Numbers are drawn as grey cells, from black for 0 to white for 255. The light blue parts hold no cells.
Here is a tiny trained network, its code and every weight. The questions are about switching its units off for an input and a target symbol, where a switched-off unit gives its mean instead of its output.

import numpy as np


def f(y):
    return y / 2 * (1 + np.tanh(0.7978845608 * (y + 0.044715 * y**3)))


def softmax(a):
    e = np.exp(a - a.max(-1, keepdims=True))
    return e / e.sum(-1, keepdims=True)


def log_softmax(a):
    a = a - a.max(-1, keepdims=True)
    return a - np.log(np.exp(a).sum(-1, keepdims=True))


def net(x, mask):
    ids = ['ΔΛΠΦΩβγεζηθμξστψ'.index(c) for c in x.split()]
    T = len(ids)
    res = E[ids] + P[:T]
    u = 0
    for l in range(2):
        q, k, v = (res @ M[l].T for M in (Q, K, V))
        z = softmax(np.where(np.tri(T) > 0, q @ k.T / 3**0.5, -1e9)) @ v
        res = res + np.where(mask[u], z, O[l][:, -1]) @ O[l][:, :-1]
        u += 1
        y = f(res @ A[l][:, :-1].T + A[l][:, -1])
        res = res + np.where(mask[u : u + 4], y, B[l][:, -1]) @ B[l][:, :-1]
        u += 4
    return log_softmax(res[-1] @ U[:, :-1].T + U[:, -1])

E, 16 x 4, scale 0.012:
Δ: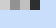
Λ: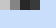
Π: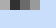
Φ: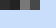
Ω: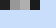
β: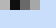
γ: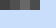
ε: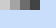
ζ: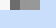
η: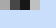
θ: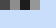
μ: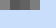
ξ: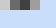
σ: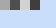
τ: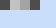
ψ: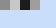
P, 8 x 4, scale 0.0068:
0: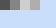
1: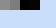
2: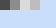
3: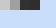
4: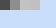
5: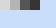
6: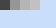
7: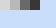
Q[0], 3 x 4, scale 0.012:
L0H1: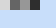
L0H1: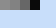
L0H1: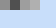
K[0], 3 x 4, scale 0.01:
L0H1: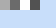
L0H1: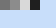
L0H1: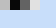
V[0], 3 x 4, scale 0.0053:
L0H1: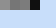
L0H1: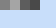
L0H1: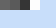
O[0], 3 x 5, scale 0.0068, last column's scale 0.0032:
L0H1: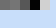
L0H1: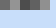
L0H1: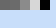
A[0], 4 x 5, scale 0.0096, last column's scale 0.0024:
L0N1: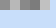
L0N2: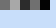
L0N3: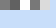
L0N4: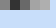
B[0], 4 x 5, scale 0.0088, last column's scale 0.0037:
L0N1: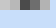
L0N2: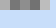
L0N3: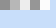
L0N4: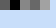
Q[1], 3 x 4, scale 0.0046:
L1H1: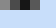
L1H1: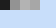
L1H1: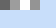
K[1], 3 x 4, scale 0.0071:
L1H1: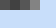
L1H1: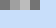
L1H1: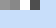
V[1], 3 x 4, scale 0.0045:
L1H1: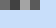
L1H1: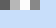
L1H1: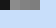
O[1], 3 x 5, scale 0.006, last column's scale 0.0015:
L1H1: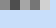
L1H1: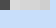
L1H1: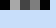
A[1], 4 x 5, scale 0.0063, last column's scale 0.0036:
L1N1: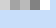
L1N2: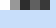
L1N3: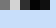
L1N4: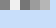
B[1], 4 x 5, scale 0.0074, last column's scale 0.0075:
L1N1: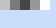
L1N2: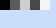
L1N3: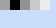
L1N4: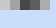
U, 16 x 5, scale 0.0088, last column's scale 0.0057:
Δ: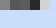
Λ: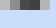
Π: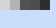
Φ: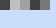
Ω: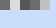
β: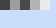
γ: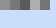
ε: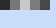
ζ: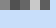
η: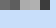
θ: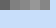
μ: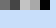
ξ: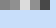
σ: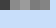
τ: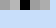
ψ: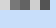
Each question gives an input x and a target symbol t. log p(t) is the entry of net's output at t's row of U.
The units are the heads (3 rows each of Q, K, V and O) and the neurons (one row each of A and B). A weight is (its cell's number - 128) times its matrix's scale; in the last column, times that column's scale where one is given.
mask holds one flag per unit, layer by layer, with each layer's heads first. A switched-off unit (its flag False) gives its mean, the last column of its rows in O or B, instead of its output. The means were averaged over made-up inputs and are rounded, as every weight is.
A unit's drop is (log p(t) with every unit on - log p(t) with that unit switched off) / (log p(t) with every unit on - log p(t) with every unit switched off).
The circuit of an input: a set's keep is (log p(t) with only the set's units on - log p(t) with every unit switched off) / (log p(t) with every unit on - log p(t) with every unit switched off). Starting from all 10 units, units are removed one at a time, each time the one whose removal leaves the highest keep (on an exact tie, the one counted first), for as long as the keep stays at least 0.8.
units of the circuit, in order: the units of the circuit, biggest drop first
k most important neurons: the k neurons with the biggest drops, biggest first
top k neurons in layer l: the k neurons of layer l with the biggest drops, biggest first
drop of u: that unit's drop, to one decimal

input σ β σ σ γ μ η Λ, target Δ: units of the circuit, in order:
(L1N2, L1H1, L0N3)
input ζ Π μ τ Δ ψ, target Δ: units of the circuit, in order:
(L1N2, L1H1, L0N3, L0H1)
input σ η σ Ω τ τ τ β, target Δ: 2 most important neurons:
(L0N3, L0N4)
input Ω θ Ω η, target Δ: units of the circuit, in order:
(L1H1, L1N2, L0N3)
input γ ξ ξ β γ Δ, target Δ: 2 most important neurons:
(L1N2, L0N3)
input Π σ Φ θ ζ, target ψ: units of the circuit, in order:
(L1N2, L0H1)
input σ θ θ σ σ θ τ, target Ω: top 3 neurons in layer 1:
(L1N3, L1N4, L1N2)
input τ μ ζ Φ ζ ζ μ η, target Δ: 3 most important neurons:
(L0N3, L1N2, L0N4)
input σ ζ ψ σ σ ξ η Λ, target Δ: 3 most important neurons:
(L1N2, L0N3, L1N3)
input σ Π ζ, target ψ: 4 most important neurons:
(L1N2, L1N1, L0N3, L1N4)
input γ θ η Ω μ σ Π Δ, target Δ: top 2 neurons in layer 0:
(L0N3, L0N1)
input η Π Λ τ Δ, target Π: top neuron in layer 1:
(L1N2)
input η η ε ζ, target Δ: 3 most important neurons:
(L1N2, L0N3, L0N4)
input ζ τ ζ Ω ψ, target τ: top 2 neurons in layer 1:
(L1N2, L1N4)
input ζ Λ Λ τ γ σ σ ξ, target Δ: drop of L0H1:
0.1
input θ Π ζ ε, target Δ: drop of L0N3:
0.3
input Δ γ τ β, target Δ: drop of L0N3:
0.3
